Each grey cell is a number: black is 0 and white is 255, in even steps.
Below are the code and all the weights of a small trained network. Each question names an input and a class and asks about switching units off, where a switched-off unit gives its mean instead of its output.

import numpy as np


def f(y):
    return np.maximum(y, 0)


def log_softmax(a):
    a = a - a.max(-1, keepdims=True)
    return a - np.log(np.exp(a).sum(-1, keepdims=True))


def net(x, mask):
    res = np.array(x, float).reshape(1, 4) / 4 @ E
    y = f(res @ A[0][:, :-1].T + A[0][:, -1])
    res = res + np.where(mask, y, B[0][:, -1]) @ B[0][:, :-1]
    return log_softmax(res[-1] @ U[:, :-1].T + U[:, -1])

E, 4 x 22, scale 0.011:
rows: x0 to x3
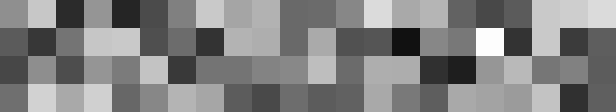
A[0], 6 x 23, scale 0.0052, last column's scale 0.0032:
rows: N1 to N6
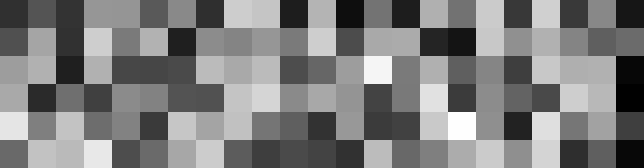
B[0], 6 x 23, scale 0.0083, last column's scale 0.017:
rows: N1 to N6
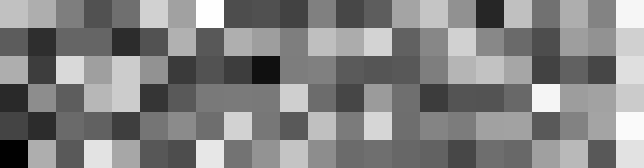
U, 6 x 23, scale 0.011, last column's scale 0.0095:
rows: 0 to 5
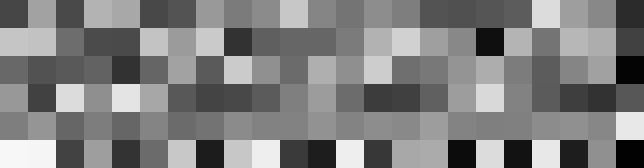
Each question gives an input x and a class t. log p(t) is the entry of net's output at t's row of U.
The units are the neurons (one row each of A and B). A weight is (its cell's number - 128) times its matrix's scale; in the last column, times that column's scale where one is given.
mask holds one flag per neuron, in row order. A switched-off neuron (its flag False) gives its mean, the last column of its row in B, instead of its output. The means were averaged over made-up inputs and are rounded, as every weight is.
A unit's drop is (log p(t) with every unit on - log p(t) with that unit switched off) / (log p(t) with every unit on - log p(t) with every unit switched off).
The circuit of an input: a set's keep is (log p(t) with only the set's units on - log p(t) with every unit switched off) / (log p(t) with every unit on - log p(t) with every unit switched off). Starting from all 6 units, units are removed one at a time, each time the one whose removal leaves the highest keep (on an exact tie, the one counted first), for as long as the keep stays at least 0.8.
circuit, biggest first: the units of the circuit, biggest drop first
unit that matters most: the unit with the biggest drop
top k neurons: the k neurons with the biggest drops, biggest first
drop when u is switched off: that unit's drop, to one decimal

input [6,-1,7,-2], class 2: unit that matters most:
N2
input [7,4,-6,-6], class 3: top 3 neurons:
N3; N6; N2
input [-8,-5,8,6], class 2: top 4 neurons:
N2; N3; N1; N4
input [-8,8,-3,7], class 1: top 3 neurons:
N1; N3; N4
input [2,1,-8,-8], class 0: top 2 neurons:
N4; N2
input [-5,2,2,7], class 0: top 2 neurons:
N6; N3
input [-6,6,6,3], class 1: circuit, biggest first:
N1; N3
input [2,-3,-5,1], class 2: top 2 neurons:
N1; N5
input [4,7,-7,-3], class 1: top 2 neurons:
N1; N2
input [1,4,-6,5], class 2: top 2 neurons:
N5; N4
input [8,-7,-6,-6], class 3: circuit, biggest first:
N3; N1
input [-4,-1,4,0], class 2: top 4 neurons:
N3; N1; N2; N6
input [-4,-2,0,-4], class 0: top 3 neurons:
N3; N1; N4
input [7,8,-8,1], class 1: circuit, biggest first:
N1
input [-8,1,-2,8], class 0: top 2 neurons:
N6; N3
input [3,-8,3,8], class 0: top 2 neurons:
N6; N1
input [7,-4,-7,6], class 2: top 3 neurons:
N5; N4; N1
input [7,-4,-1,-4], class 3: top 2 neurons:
N3; N1
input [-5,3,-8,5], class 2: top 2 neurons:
N5; N3
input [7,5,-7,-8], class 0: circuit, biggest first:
N4
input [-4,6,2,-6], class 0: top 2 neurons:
N4; N3
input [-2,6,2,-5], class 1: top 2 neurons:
N1; N6
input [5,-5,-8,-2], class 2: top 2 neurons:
N5; N1
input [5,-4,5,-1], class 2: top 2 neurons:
N1; N2
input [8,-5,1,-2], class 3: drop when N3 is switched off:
0.7
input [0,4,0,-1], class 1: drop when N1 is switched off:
0.3
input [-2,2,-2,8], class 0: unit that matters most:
N6
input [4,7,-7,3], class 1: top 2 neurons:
N1; N2
